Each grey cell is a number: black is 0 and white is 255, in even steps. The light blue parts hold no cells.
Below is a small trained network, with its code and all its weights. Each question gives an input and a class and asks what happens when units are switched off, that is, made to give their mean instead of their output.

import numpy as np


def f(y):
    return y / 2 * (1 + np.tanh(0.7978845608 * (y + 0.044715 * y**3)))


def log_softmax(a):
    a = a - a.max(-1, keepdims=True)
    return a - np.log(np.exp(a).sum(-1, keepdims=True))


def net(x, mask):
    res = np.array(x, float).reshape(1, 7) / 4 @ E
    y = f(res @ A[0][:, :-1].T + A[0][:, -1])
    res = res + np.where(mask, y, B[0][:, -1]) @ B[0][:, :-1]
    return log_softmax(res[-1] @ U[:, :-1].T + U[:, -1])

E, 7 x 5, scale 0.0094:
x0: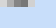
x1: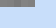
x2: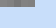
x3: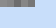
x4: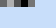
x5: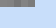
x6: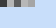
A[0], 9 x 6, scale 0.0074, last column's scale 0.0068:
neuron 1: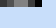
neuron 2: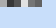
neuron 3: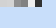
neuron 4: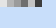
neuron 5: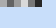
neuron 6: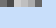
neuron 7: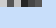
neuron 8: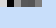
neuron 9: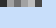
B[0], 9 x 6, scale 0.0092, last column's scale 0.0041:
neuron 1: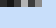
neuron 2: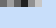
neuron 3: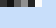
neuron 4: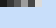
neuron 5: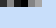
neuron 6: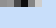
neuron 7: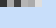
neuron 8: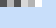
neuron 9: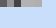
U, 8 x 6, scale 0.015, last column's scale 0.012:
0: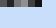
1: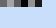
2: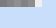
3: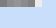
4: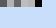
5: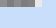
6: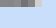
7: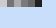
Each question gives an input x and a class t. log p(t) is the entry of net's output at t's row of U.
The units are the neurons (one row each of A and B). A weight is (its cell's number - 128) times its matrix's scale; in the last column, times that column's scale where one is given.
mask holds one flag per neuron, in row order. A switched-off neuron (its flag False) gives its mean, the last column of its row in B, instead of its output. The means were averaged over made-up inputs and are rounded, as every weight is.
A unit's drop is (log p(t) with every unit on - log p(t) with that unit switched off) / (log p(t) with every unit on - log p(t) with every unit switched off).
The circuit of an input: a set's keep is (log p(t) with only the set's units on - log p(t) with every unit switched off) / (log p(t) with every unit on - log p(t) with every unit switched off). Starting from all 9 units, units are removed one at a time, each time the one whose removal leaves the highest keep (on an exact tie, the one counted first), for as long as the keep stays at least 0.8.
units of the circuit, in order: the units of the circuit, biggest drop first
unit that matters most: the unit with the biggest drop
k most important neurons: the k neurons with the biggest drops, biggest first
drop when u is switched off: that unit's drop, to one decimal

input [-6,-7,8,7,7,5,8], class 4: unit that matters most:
neuron 9
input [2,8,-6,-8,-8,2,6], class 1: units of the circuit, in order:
(neuron 6; neuron 5)
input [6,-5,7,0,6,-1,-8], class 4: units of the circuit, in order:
(neuron 7; neuron 8)
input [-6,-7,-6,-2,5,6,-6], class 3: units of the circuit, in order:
(neuron 3; neuron 8; neuron 6)
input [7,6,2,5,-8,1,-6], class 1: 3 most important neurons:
(neuron 5; neuron 2; neuron 6)
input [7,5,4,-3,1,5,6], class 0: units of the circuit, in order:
(neuron 3; neuron 4)
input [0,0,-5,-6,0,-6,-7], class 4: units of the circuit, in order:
(neuron 8; neuron 7)
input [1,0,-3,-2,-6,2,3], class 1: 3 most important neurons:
(neuron 6; neuron 5; neuron 2)
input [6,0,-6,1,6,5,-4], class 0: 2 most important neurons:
(neuron 4; neuron 3)
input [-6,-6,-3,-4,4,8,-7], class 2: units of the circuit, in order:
(neuron 3; neuron 8)
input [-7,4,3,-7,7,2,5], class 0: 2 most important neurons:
(neuron 1; neuron 6)
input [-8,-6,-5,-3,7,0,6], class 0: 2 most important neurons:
(neuron 1; neuron 6)
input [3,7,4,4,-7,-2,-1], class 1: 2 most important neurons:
(neuron 5; neuron 2)
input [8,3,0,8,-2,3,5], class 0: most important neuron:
(neuron 3)
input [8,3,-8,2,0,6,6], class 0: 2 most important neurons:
(neuron 3; neuron 4)
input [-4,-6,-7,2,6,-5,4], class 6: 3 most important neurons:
(neuron 6; neuron 2; neuron 5)
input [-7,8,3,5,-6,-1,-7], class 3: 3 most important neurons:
(neuron 8; neuron 3; neuron 4)
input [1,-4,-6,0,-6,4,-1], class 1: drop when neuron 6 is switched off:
0.3
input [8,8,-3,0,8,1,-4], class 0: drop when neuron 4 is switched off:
0.3
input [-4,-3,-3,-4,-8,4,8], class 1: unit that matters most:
neuron 6
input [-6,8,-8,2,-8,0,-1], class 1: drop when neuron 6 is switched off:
0.2
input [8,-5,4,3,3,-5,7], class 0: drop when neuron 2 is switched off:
0.0
